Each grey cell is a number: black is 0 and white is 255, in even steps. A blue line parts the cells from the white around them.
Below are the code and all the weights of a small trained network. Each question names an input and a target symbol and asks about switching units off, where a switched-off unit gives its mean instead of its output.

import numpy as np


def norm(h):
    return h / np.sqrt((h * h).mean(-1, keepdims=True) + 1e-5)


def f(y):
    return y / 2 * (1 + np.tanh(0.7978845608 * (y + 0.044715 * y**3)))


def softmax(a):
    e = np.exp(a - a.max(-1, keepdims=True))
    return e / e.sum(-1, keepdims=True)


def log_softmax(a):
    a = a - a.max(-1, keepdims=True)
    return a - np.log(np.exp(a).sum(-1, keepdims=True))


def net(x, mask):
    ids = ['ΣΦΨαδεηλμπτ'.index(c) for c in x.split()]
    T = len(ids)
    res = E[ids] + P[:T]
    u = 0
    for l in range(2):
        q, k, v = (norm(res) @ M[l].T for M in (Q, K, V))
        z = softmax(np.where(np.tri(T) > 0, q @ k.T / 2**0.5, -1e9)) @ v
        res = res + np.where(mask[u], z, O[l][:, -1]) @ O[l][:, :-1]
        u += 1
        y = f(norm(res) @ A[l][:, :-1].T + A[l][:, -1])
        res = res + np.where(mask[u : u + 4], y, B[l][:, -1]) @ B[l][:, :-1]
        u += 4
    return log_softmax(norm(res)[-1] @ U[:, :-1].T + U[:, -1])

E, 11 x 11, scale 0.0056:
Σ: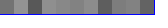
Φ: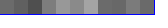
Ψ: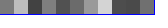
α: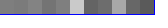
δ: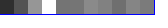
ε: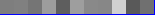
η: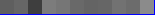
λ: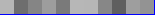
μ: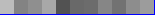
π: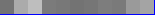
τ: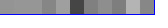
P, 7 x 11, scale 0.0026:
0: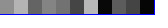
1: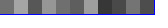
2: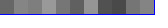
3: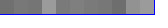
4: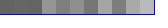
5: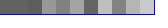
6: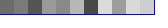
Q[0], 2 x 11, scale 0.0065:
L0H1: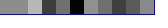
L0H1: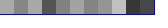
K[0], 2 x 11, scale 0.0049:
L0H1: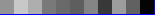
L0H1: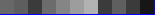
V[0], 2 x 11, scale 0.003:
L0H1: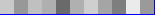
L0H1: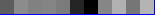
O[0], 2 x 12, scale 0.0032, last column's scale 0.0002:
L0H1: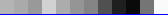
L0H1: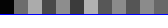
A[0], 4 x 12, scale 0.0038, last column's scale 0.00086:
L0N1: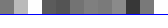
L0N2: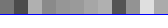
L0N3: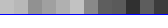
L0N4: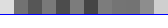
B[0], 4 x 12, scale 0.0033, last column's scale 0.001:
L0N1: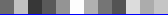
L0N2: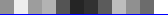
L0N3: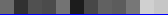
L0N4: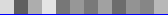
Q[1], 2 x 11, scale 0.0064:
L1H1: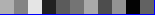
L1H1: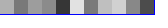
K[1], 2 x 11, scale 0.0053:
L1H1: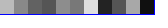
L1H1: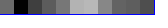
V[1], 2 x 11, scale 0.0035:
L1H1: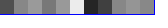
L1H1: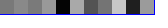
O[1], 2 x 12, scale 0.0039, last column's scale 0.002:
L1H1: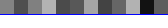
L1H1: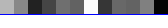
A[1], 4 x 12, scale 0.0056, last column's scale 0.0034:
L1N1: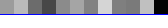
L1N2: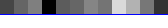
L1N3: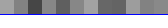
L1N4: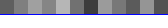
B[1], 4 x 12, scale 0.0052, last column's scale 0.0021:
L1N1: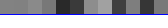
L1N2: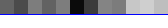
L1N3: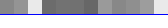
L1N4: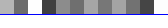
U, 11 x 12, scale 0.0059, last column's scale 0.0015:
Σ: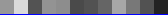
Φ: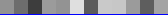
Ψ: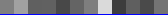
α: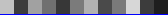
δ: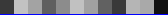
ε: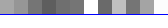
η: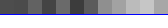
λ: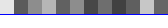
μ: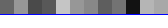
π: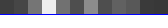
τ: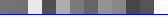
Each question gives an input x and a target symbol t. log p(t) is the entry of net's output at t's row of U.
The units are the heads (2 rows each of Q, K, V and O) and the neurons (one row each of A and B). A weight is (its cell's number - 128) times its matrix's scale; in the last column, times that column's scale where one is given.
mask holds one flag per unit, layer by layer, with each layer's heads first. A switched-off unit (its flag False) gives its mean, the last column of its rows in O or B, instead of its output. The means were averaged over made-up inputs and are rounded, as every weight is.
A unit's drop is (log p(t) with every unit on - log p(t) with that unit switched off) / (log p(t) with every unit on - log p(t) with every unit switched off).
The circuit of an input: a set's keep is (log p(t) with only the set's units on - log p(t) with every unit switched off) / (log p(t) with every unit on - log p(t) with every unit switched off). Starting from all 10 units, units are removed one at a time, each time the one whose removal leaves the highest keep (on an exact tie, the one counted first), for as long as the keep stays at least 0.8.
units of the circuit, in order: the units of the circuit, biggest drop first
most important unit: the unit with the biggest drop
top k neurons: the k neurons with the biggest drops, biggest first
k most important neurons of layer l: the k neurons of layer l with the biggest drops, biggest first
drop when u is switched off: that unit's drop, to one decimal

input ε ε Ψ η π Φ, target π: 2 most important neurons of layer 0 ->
[L0N1 L0N2]
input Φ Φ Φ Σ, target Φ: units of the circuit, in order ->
[L0H1 L1N2]
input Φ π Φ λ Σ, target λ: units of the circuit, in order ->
[L0H1]
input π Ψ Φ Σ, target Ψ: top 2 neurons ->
[L1N1 L0N2]
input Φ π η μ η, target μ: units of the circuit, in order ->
[L1H1 L0H1 L1N2]
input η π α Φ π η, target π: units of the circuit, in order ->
[L1H1 L0H1 L0N1]
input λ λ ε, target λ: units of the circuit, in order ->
[L0H1 L0N3]
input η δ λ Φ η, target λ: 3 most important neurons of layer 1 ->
[L1N3 L1N2 L1N4]
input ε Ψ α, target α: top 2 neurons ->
[L0N2 L1N3]
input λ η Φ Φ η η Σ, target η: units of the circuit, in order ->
[L0H1 L1N2]
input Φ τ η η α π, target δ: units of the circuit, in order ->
[L0N1 L0H1]
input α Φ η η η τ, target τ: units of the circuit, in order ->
[L0H1 L1N4]
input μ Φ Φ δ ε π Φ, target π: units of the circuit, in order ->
[L0H1 L1H1]
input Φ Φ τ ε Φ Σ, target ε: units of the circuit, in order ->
[L1H1]
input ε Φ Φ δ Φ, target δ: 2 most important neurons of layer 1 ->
[L1N3 L1N4]
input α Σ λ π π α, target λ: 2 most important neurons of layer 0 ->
[L0N3 L0N4]
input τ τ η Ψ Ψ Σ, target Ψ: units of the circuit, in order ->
[L1H1 L1N1]
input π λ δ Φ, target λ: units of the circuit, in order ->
[L0H1 L1N3 L1N4]
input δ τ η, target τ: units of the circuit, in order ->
[L1H1 L1N4]
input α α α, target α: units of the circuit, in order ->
[L1H1]
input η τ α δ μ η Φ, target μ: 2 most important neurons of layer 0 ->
[L0N1 L0N4]
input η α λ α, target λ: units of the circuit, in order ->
[L0H1 L0N3]
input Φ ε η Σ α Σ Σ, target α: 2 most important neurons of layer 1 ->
[L1N3 L1N2]
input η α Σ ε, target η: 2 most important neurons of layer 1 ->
[L1N2 L1N4]
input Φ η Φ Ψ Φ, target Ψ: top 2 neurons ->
[L1N1 L0N3]
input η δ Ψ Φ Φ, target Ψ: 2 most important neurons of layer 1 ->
[L1N1 L1N2]
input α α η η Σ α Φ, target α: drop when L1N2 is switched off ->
0.1
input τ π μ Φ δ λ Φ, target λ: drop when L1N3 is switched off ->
0.1
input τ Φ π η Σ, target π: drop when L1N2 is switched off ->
0.0
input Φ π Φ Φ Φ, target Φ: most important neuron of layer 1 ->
[L1N2]
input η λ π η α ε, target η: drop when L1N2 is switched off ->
0.6
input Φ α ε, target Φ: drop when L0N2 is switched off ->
0.1
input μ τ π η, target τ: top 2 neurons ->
[L0N1 L1N4]
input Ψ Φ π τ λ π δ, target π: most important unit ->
L1H1
